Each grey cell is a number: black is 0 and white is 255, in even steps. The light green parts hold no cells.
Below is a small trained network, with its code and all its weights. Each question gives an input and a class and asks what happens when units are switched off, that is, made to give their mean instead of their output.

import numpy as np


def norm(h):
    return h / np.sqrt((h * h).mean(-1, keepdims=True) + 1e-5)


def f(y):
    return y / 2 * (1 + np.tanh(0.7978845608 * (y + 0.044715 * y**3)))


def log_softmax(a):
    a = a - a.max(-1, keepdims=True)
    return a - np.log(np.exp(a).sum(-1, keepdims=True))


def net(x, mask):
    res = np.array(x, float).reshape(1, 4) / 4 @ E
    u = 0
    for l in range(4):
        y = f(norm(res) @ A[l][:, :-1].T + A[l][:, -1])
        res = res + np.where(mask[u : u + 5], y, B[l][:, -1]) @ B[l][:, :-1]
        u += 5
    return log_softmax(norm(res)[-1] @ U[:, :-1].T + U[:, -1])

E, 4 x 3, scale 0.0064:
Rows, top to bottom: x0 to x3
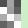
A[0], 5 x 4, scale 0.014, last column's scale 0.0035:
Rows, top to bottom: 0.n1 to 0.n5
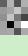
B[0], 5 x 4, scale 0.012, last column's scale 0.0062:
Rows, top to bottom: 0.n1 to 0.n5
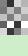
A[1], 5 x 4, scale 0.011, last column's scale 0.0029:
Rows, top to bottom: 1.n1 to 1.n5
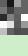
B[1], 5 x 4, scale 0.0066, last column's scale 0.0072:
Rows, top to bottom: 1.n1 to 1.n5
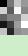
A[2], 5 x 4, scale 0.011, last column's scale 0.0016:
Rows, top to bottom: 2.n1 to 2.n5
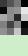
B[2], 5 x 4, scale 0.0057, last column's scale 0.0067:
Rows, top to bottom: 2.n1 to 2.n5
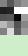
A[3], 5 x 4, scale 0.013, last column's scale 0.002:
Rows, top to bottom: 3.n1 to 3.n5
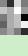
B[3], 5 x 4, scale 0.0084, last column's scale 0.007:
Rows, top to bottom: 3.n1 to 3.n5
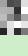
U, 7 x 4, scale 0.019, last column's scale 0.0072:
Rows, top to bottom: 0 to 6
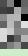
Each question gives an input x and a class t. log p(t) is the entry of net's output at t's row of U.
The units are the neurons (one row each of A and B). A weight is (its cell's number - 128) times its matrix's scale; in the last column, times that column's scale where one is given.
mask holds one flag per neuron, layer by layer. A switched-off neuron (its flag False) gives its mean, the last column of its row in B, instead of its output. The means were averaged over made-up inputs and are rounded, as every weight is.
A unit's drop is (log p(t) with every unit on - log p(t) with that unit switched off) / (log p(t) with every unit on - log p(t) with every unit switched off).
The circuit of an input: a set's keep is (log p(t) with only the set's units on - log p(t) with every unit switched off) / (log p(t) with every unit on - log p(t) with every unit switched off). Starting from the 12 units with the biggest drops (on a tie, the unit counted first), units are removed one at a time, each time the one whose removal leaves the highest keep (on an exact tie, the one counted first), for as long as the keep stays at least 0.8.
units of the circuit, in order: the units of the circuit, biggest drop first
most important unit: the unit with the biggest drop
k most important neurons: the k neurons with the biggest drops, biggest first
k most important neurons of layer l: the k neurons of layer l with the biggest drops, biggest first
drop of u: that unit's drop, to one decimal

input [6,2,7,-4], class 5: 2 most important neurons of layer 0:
[0.n5; 0.n4]
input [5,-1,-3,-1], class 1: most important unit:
1.n1
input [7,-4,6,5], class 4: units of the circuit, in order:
[1.n4; 0.n4; 3.n2]
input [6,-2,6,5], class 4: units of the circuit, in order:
[0.n4; 1.n4; 3.n2]
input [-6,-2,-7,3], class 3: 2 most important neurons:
[0.n4; 0.n5]
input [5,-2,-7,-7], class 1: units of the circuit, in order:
[0.n4; 3.n2]
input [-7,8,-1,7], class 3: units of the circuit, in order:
[0.n4; 1.n4]
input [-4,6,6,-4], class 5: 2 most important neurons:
[0.n5; 0.n4]
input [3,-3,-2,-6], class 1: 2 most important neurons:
[1.n1; 0.n1]
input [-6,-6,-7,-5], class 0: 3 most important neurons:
[0.n4; 1.n4; 3.n4]
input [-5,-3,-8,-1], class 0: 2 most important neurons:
[0.n4; 3.n4]
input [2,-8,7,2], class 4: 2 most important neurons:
[1.n4; 3.n4]
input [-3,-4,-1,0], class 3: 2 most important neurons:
[0.n4; 0.n5]
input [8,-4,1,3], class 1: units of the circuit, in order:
[0.n4]
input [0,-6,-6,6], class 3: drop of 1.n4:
0.3
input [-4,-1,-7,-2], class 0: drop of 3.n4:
0.1
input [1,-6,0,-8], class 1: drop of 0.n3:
0.0
